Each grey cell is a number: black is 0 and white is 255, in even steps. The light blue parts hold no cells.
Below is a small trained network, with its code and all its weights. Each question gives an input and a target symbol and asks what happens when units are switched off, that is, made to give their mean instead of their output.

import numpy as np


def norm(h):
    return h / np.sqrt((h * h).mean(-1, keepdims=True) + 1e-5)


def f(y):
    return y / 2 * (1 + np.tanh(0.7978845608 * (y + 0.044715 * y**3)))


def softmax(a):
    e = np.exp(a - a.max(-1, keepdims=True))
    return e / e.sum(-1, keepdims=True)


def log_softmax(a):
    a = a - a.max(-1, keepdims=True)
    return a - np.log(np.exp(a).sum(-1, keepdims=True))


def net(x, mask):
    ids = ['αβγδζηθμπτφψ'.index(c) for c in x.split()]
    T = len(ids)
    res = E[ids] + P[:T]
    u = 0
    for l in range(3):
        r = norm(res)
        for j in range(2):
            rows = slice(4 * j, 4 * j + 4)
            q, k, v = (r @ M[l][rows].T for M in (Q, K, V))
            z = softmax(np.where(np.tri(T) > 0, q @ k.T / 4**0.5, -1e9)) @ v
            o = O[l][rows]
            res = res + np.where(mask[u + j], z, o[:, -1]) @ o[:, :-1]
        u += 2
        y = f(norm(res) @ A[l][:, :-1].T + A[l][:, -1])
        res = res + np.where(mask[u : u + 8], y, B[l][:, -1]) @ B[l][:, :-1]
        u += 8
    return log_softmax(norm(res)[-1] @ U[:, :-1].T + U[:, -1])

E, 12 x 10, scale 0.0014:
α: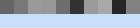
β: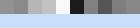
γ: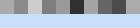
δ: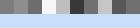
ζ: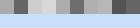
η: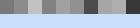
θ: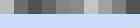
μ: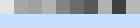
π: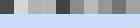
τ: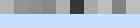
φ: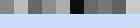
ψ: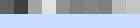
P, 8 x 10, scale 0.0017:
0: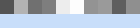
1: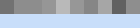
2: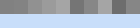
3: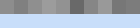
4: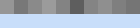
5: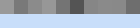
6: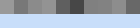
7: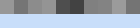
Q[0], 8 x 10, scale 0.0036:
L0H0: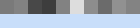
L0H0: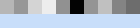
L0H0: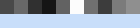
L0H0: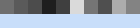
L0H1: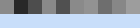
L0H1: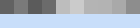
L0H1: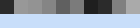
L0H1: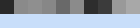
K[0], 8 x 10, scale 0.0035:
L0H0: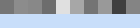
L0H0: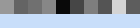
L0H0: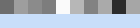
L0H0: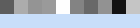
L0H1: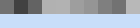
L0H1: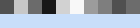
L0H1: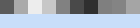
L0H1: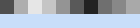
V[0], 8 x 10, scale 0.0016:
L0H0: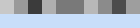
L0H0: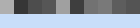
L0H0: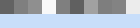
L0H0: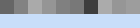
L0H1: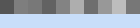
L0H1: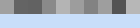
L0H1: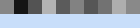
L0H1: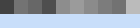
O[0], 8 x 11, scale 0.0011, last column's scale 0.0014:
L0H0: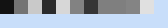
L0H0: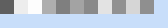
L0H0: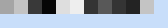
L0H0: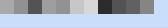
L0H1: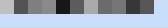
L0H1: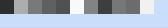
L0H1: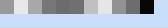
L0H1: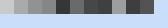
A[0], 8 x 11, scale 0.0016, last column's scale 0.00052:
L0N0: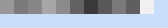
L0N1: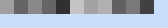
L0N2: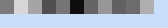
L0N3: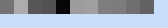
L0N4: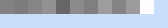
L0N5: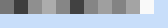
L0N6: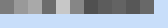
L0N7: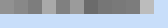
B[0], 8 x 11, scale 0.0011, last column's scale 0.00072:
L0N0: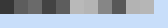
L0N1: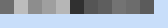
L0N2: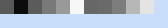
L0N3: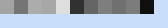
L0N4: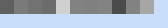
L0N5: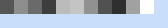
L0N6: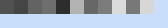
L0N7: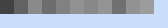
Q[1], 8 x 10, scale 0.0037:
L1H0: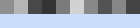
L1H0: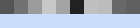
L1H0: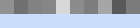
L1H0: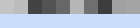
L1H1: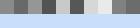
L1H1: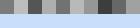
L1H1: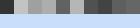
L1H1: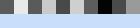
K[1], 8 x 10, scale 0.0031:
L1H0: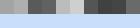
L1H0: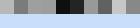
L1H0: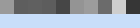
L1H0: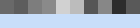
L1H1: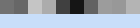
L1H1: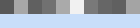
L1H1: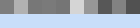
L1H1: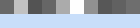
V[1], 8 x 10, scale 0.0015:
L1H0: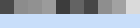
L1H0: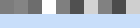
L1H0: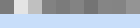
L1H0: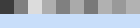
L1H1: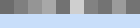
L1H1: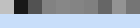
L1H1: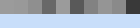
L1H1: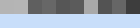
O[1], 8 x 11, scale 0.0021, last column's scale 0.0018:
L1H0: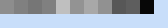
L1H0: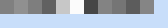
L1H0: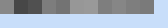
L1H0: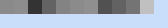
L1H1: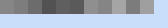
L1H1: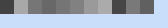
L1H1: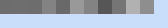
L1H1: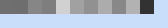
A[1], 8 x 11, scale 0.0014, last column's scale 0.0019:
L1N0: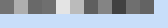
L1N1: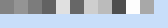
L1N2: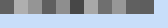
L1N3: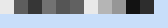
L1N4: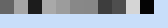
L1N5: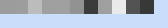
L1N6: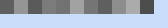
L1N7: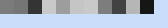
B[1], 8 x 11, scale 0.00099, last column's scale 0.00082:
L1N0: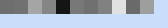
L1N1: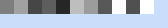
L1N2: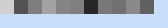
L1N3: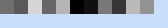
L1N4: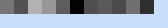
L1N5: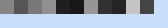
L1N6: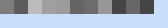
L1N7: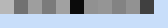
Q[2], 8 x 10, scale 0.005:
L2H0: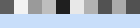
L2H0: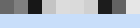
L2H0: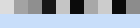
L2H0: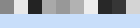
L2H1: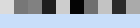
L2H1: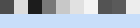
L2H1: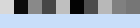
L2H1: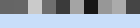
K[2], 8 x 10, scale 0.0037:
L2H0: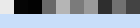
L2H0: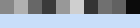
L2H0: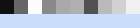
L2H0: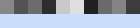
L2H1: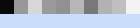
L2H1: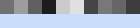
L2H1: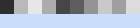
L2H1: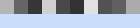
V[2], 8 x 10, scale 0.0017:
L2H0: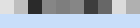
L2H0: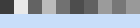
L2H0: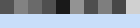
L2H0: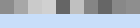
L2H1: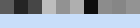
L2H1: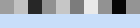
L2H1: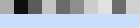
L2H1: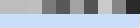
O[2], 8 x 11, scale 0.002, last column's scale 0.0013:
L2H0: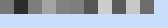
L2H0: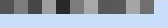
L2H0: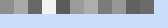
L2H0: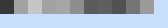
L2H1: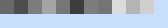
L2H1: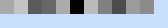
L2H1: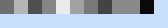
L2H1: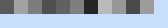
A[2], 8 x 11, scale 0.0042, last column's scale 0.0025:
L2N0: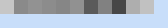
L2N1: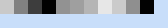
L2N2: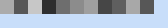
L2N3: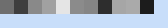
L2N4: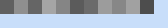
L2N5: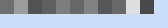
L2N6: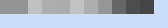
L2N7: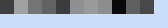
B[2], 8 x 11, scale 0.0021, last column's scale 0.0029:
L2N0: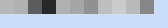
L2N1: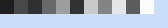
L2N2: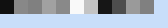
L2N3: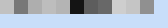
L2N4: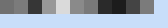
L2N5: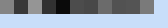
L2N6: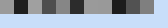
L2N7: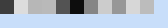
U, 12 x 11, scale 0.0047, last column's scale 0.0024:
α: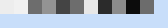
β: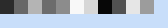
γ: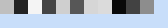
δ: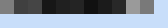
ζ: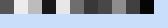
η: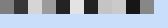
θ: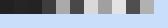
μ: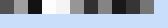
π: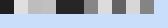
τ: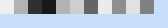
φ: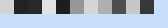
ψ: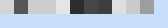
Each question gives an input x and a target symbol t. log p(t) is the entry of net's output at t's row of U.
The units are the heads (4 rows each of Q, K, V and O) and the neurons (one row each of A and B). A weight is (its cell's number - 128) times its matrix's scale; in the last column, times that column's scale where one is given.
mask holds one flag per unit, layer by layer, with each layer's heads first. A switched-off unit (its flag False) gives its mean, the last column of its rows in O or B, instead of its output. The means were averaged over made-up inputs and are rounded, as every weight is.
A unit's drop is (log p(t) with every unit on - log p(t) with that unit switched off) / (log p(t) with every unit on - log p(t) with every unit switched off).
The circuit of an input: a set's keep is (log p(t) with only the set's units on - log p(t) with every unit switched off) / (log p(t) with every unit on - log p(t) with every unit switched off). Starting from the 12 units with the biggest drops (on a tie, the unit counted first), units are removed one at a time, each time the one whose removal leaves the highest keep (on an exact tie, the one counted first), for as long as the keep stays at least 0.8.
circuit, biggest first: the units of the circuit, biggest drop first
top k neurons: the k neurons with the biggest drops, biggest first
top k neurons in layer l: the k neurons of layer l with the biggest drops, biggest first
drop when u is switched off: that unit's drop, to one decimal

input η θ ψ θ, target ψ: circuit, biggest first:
[L1N3 L2H1 L2N3]
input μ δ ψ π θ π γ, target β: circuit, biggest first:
[L2N2]
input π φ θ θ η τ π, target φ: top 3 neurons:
[L2N1 L0N2 L1N3]
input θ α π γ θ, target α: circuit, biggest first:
[L2H0 L1N3 L0H0 L2N1]
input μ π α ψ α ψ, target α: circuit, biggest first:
[L2H0 L0H0 L2N1]
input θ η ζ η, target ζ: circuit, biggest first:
[L2H0 L2H1]
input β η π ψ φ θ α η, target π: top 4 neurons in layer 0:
[L0N0 L0N5 L0N6 L0N3]
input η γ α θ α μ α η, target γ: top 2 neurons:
[L2N6 L1N1]
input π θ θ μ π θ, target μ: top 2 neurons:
[L1N3 L2N4]
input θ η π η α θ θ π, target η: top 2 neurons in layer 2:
[L2N1 L2N7]
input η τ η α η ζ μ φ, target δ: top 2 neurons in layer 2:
[L2N5 L2N1]
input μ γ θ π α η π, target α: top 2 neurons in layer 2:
[L2N1 L2N7]
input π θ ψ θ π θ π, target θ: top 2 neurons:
[L2N1 L1N3]
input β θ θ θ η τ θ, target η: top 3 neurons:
[L1N3 L1N1 L2N1]
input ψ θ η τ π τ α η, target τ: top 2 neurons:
[L1N1 L2N0]
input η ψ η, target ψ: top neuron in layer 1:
[L1N1]
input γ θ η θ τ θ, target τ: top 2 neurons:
[L1N3 L2N0]
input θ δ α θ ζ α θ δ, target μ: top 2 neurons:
[L2N4 L2N1]
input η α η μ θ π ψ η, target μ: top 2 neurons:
[L1N1 L2N1]
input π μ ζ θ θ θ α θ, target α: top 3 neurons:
[L1N3 L2N1 L0N2]
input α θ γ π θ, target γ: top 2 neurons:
[L1N3 L2N6]
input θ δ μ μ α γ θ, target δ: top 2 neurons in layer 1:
[L1N3 L1N0]
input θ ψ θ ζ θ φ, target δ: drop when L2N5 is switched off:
0.8
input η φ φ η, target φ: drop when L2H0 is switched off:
0.3
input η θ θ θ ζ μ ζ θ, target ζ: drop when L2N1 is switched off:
0.1
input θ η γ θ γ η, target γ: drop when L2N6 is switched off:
0.5
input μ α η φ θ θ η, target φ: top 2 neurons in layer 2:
[L2N1 L2N7]
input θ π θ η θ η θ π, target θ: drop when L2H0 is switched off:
2.6
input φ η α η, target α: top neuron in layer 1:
[L1N7]
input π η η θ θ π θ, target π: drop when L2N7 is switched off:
0.2
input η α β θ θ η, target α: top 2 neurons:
[L2N1 L2N7]
